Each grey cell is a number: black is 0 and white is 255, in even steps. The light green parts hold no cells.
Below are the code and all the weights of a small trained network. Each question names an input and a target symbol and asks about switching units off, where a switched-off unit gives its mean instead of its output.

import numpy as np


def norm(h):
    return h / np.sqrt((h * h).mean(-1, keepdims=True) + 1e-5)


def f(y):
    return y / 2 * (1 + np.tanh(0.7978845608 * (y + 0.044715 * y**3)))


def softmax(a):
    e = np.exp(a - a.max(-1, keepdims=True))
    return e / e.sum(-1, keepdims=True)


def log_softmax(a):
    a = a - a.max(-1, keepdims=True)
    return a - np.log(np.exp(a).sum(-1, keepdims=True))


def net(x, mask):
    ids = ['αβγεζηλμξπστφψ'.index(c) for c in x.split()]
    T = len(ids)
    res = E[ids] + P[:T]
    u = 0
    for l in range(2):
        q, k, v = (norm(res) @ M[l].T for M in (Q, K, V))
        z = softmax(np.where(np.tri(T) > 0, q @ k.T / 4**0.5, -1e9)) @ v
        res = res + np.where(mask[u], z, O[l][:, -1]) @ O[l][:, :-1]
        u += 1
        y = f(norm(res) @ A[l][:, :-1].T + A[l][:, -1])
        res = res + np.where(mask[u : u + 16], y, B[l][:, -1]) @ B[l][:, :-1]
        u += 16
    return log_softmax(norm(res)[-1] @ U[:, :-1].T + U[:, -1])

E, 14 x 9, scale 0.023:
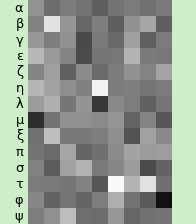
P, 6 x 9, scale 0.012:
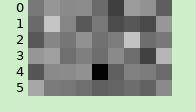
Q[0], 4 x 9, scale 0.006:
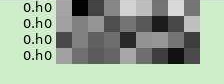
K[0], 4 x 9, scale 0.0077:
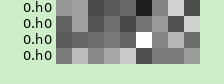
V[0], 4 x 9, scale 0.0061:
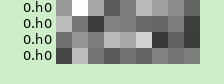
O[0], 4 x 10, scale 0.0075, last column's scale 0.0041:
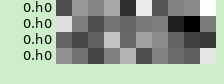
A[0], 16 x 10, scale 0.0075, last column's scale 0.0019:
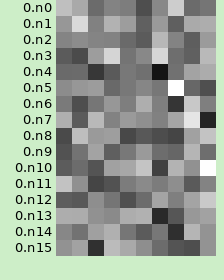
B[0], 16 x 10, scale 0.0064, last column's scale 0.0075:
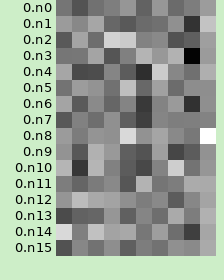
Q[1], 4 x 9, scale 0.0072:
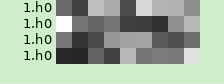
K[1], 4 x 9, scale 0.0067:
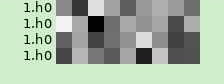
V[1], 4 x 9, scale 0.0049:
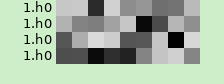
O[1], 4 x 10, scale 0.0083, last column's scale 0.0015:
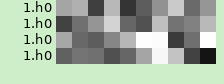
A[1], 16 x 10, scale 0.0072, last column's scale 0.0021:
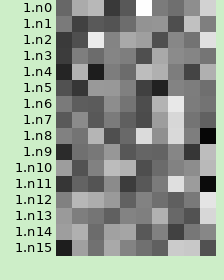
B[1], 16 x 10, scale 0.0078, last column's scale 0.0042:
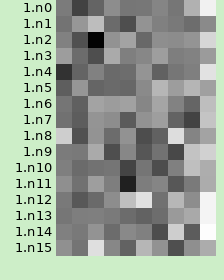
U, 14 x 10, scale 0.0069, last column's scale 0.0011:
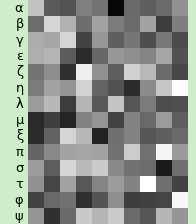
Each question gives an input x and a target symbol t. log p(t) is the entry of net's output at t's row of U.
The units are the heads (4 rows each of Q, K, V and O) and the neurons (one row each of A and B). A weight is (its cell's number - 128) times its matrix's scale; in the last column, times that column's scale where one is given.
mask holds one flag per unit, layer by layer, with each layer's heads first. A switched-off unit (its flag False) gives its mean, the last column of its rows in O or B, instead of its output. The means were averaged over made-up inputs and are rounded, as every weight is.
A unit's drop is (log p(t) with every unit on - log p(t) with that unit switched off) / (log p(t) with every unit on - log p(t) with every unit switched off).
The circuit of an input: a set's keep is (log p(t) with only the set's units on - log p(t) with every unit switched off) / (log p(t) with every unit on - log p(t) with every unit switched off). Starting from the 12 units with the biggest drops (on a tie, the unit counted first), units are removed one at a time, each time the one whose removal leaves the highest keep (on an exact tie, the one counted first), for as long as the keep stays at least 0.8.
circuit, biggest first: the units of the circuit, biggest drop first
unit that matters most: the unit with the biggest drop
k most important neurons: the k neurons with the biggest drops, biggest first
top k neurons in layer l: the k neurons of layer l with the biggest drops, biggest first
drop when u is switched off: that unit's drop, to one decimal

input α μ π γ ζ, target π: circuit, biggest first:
(0.h0, 1.h0)
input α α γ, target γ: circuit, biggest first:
(0.h0, 1.n2)
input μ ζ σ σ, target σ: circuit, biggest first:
(0.n14, 0.n3)
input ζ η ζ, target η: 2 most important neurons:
(0.n13, 0.n1)
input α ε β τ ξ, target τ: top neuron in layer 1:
(1.n8)
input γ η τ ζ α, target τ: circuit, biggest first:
(1.h0, 0.h0, 1.n8)
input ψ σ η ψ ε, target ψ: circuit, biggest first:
(1.h0, 0.h0, 1.n0)
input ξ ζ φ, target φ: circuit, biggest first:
(1.h0, 1.n9, 0.n8)
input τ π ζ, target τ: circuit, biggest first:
(1.h0, 1.n8, 0.h0)
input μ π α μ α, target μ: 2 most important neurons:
(1.n2, 0.n3)
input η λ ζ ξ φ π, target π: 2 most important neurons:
(0.n1, 0.n12)
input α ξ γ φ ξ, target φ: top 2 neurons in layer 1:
(1.n4, 1.n9)
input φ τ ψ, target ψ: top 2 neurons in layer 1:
(1.n2, 1.n0)
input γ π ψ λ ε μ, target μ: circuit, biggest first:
(1.n2)
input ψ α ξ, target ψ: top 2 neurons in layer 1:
(1.n15, 1.n2)
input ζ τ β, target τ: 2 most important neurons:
(1.n8, 1.n0)
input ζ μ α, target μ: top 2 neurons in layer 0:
(0.n8, 0.n10)
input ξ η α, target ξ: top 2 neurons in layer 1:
(1.n9, 1.n2)
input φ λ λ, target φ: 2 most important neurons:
(1.n4, 0.n3)
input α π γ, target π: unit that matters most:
0.h0
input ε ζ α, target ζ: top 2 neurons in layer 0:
(0.n2, 0.n3)
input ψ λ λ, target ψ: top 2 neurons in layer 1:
(1.n0, 1.n12)
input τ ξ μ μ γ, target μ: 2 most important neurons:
(1.n2, 0.n10)
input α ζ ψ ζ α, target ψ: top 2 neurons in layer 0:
(0.n12, 0.n8)
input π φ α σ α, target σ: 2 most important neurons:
(0.n12, 0.n2)
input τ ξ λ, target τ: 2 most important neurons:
(1.n8, 0.n8)
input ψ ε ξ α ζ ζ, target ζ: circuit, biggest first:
(1.h0)
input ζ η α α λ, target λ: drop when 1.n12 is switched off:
0.3
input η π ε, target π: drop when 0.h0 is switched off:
0.6
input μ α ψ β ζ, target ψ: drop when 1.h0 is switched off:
0.7
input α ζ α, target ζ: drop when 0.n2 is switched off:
0.4
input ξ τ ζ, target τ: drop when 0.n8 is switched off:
0.0
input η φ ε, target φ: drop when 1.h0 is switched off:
0.2
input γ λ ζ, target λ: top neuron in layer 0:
(0.n1)
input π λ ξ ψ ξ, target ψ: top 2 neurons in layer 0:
(0.n8, 0.n9)
